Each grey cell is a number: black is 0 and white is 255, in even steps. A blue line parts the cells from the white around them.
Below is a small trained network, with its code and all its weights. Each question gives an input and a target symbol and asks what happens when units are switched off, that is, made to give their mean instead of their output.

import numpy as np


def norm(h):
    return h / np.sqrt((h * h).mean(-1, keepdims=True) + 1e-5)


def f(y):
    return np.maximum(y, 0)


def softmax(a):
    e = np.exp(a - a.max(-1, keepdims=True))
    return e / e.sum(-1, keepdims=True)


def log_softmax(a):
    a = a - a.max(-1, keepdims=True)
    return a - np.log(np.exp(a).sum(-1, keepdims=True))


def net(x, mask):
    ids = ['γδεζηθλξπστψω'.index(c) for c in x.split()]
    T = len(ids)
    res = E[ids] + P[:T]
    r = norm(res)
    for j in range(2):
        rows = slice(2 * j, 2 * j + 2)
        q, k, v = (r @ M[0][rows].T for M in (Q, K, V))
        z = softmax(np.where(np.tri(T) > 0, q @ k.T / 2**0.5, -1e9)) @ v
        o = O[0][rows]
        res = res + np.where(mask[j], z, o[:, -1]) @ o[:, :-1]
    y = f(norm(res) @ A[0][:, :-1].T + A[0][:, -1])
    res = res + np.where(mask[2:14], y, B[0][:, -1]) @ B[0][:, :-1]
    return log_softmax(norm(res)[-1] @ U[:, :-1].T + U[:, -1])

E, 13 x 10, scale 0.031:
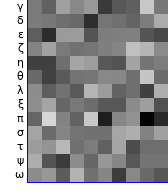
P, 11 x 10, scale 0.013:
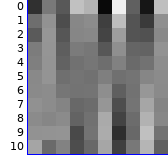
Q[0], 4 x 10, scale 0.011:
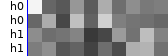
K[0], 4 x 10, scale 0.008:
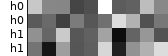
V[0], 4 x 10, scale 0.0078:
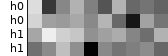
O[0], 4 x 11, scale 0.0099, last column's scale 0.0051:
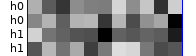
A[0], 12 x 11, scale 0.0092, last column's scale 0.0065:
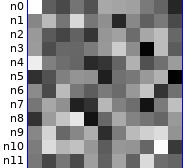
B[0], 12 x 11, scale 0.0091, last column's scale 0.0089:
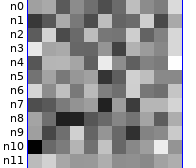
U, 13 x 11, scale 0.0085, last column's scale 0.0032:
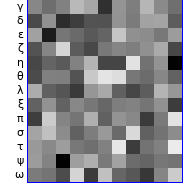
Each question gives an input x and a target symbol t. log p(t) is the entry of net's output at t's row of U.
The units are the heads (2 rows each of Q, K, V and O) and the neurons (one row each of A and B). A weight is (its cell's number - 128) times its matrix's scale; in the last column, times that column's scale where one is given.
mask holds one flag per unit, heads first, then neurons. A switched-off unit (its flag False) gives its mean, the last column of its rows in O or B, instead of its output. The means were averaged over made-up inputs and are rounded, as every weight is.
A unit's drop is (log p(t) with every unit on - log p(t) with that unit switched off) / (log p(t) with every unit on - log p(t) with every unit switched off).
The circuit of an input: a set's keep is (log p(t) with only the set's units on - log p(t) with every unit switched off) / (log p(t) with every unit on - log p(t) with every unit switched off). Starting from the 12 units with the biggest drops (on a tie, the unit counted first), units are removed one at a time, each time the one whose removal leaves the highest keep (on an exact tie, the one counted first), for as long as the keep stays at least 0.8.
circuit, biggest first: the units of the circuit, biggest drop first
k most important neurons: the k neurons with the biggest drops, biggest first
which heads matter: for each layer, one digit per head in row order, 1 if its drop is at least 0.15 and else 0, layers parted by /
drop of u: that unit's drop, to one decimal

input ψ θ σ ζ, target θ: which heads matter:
01
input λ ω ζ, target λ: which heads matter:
01
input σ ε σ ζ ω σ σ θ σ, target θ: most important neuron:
[n0]
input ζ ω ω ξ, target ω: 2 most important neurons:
[n9; n4]
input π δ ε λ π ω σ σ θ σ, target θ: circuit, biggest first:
[h1; n3]
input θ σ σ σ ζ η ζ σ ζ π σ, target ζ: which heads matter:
10
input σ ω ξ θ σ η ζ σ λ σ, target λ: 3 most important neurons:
[n4; n9; n0]
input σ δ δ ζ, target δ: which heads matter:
11
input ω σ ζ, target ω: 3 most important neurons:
[n9; n4; n3]
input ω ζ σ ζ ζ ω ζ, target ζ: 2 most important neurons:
[n7; n0]
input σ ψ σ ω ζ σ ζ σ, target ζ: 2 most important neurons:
[n7; n4]
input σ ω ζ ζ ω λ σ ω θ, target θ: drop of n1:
0.0
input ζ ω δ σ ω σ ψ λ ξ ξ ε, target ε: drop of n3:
0.1
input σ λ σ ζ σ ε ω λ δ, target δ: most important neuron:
[n8]
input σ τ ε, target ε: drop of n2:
0.1
